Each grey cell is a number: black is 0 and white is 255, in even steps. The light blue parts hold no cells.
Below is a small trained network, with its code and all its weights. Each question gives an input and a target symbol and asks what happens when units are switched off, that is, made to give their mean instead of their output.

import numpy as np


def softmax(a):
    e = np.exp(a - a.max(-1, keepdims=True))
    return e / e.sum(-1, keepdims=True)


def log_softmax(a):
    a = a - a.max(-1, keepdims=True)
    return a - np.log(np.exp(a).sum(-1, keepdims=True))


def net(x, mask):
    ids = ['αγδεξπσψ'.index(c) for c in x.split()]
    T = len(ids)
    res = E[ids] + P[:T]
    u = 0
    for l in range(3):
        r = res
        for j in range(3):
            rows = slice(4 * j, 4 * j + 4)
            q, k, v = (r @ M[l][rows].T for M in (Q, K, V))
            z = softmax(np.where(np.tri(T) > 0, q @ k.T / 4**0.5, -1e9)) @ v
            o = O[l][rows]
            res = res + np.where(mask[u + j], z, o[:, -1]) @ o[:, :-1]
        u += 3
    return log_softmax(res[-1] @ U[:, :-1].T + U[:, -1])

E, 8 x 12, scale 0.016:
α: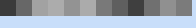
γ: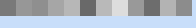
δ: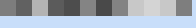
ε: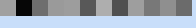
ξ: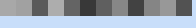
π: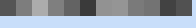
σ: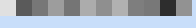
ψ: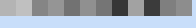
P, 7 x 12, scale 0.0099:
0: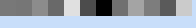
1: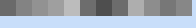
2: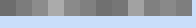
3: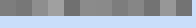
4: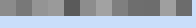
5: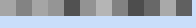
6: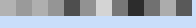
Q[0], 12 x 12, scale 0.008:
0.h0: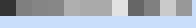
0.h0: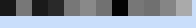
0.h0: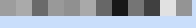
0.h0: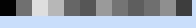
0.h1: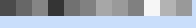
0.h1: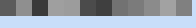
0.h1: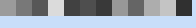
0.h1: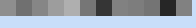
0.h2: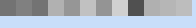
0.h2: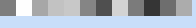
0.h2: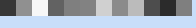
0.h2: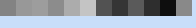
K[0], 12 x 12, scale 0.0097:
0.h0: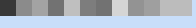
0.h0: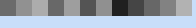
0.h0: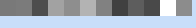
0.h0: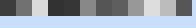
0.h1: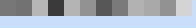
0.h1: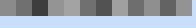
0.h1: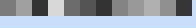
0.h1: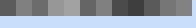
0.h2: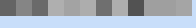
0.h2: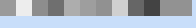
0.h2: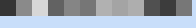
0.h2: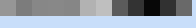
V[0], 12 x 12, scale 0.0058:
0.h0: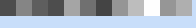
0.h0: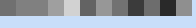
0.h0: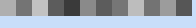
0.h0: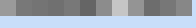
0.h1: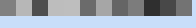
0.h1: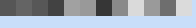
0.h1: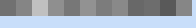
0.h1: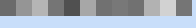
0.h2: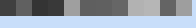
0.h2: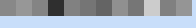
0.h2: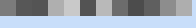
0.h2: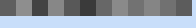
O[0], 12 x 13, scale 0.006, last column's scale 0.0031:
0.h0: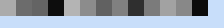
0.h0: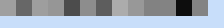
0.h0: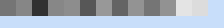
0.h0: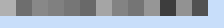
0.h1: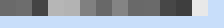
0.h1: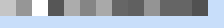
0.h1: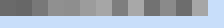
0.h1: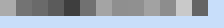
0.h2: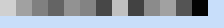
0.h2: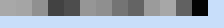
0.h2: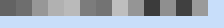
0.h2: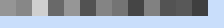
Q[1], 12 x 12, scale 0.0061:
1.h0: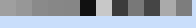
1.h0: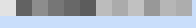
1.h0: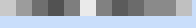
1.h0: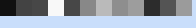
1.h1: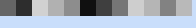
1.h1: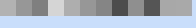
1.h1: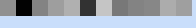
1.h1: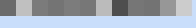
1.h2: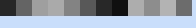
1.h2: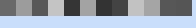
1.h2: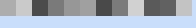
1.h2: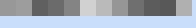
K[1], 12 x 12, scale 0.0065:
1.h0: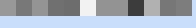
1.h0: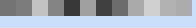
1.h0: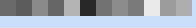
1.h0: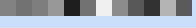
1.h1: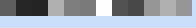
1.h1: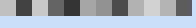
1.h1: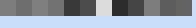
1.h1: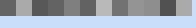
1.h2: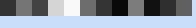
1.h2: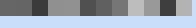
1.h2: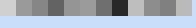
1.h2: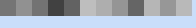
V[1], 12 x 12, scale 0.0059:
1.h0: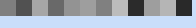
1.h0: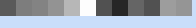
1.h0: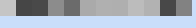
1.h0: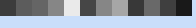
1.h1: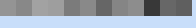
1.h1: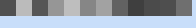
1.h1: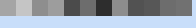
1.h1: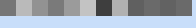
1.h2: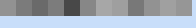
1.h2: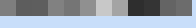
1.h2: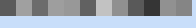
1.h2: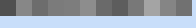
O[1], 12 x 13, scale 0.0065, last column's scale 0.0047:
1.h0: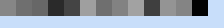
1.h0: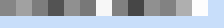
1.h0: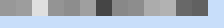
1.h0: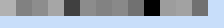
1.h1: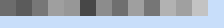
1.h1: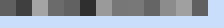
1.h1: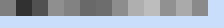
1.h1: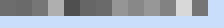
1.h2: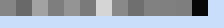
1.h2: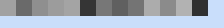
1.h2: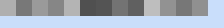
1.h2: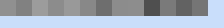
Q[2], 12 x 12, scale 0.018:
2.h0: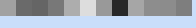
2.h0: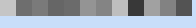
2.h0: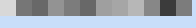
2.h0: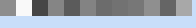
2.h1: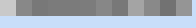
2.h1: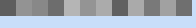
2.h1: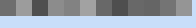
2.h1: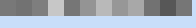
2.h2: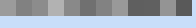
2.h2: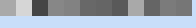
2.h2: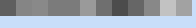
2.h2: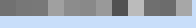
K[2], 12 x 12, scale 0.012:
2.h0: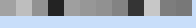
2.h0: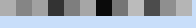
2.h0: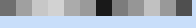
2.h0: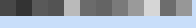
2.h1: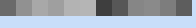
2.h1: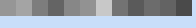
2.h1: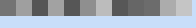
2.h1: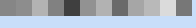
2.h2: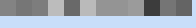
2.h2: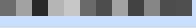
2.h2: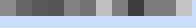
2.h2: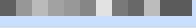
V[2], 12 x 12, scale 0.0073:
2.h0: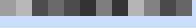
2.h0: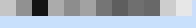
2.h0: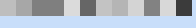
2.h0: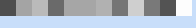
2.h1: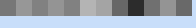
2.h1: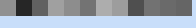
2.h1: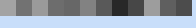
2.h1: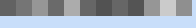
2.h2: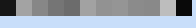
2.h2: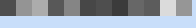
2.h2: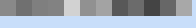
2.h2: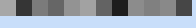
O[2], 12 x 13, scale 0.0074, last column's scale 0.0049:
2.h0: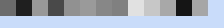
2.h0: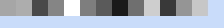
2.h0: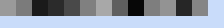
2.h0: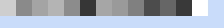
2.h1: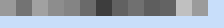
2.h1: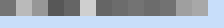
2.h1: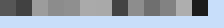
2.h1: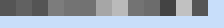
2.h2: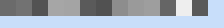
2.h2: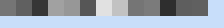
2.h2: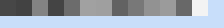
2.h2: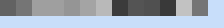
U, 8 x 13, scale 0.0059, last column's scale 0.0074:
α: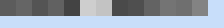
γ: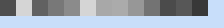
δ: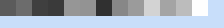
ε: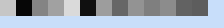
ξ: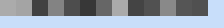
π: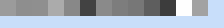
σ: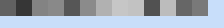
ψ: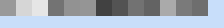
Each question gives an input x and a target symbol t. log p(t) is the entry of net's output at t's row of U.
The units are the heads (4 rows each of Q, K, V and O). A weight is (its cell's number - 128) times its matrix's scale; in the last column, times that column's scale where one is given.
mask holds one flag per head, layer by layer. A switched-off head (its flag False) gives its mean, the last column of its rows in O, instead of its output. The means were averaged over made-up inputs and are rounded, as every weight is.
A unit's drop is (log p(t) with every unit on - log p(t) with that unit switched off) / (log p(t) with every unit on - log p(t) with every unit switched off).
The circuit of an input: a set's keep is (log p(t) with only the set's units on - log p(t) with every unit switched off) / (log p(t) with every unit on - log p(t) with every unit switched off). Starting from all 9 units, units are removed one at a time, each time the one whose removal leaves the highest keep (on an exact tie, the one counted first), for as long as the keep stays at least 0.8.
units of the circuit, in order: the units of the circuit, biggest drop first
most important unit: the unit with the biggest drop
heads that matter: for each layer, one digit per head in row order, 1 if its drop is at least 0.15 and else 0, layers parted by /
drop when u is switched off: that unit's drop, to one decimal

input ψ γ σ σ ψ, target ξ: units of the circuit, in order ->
[2.h0]
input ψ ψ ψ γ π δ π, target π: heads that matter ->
110 / 100 / 001
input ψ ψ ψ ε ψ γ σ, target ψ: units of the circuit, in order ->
[0.h0 2.h2]
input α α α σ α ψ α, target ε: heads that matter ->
101 / 110 / 100
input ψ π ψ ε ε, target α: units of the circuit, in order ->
[1.h1 2.h0]
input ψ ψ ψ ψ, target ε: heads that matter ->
000 / 000 / 100
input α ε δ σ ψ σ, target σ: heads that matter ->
010 / 101 / 110
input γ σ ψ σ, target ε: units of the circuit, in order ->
[1.h0 2.h0 2.h1]
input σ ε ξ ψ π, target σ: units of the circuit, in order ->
[0.h0 2.h0]
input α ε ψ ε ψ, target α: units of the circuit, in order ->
[2.h0 1.h1]
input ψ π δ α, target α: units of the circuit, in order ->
[1.h0 0.h0 2.h2]
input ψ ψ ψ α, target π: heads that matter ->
000 / 100 / 100
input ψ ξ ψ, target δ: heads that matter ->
000 / 000 / 100
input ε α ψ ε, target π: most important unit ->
1.h0
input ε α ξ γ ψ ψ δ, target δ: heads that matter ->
010 / 100 / 000
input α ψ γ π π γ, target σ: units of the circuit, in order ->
[0.h0 2.h0 1.h0]
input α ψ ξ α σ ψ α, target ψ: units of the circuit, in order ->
[1.h2 2.h2]
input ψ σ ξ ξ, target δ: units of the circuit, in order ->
[2.h0 0.h1]
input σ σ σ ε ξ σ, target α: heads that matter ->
011 / 011 / 101
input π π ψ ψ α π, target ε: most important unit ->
0.h2
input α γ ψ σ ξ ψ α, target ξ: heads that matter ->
110 / 110 / 110
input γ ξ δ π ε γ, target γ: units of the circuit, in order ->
[1.h1 0.h2 0.h1 1.h2]
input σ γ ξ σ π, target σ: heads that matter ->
100 / 000 / 100
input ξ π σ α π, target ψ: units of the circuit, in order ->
[1.h0 0.h2 2.h2]
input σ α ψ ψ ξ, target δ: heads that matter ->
010 / 000 / 100
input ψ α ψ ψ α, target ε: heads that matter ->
100 / 000 / 100
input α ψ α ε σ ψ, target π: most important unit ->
1.h0
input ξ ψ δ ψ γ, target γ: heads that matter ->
011 / 111 / 000
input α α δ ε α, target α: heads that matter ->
111 / 110 / 101
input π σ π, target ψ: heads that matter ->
101 / 100 / 001
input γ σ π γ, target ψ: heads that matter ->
101 / 101 / 001
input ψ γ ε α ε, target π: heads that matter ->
000 / 000 / 100
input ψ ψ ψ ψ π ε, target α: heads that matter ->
000 / 010 / 100
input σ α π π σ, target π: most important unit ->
2.h0
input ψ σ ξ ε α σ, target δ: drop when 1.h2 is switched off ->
0.0
